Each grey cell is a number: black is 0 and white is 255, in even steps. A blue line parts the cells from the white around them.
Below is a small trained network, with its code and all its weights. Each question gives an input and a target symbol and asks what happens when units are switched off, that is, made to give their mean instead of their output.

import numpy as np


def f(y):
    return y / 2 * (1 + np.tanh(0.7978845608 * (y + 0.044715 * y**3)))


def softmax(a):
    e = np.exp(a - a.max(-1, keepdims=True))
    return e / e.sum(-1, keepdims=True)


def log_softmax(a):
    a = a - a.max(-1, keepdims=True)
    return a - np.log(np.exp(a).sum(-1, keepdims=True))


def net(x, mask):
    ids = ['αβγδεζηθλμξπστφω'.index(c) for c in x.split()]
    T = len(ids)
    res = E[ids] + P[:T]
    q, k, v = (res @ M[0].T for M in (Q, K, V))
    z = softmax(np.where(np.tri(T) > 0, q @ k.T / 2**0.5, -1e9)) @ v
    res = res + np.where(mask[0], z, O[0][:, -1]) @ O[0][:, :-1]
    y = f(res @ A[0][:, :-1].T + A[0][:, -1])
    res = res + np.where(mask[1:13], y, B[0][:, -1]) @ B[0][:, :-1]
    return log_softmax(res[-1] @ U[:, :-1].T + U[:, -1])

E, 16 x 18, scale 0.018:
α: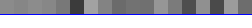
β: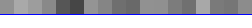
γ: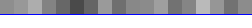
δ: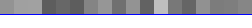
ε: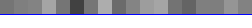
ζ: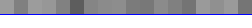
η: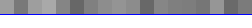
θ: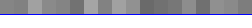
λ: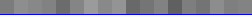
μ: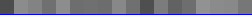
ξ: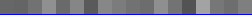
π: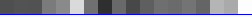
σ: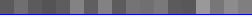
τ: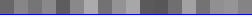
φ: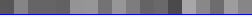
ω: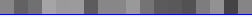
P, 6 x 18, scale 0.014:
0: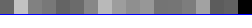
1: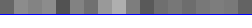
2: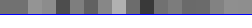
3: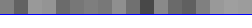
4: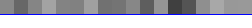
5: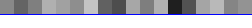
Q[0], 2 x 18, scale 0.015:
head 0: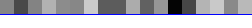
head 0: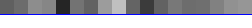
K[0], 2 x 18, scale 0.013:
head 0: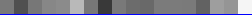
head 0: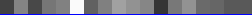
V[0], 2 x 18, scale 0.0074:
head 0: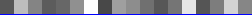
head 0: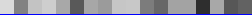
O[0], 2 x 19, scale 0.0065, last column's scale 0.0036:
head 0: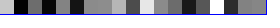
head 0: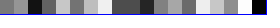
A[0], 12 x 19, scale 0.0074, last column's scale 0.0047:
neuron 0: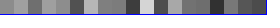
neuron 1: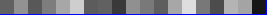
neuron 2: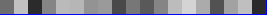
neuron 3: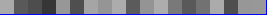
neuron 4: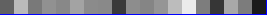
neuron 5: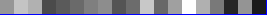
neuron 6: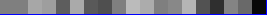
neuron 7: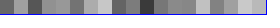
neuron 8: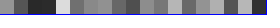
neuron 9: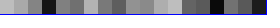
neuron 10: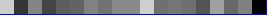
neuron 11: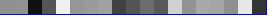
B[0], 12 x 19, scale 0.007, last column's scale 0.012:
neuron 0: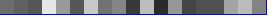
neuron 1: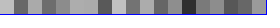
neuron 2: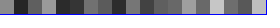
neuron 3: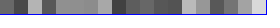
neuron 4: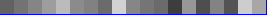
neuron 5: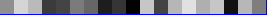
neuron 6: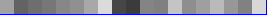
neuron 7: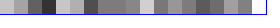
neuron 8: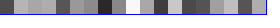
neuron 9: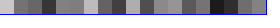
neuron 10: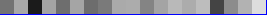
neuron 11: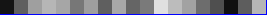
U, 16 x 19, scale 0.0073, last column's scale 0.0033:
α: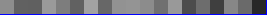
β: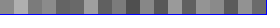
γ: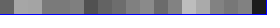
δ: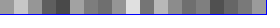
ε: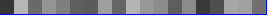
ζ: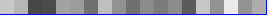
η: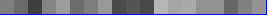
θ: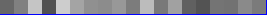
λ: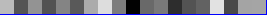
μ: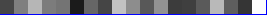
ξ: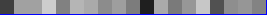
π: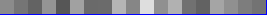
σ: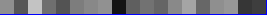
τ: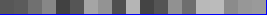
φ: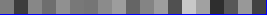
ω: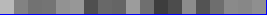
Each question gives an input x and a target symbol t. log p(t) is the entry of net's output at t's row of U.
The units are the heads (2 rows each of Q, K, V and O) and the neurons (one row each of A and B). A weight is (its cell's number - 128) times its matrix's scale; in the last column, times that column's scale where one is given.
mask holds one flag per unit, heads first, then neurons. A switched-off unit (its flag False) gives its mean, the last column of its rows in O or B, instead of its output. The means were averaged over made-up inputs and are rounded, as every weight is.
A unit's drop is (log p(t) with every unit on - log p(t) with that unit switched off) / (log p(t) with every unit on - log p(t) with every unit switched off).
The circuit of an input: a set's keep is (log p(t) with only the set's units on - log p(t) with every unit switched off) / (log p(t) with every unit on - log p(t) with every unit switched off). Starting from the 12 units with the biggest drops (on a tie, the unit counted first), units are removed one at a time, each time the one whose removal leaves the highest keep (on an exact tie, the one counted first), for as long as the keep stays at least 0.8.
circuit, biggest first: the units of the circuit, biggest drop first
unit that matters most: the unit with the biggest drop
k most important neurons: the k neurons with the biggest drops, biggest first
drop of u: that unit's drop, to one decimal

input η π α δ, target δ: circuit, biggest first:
(head 0; neuron 10; neuron 9)
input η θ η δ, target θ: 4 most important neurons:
(neuron 7; neuron 11; neuron 8; neuron 10)
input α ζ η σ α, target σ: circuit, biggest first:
(head 0; neuron 6)
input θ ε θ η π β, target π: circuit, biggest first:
(head 0; neuron 10)
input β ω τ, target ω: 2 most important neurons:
(neuron 7; neuron 2)
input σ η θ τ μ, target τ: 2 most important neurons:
(neuron 8; neuron 3)
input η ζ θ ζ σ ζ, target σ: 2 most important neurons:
(neuron 6; neuron 10)
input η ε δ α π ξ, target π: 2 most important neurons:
(neuron 10; neuron 3)
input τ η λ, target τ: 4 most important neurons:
(neuron 8; neuron 3; neuron 7; neuron 10)
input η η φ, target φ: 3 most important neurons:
(neuron 10; neuron 3; neuron 8)
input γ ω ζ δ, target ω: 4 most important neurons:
(neuron 7; neuron 2; neuron 4; neuron 6)
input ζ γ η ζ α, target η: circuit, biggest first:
(head 0; neuron 11; neuron 2)
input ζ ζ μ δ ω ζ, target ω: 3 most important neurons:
(neuron 7; neuron 2; neuron 4)
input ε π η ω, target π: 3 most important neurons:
(neuron 10; neuron 3; neuron 6)
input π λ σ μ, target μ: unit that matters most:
neuron 7
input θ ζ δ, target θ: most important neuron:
(neuron 8)
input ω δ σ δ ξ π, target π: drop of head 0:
1.0
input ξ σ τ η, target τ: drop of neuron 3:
0.4
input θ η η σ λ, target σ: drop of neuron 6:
0.6
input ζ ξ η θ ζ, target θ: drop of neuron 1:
0.0
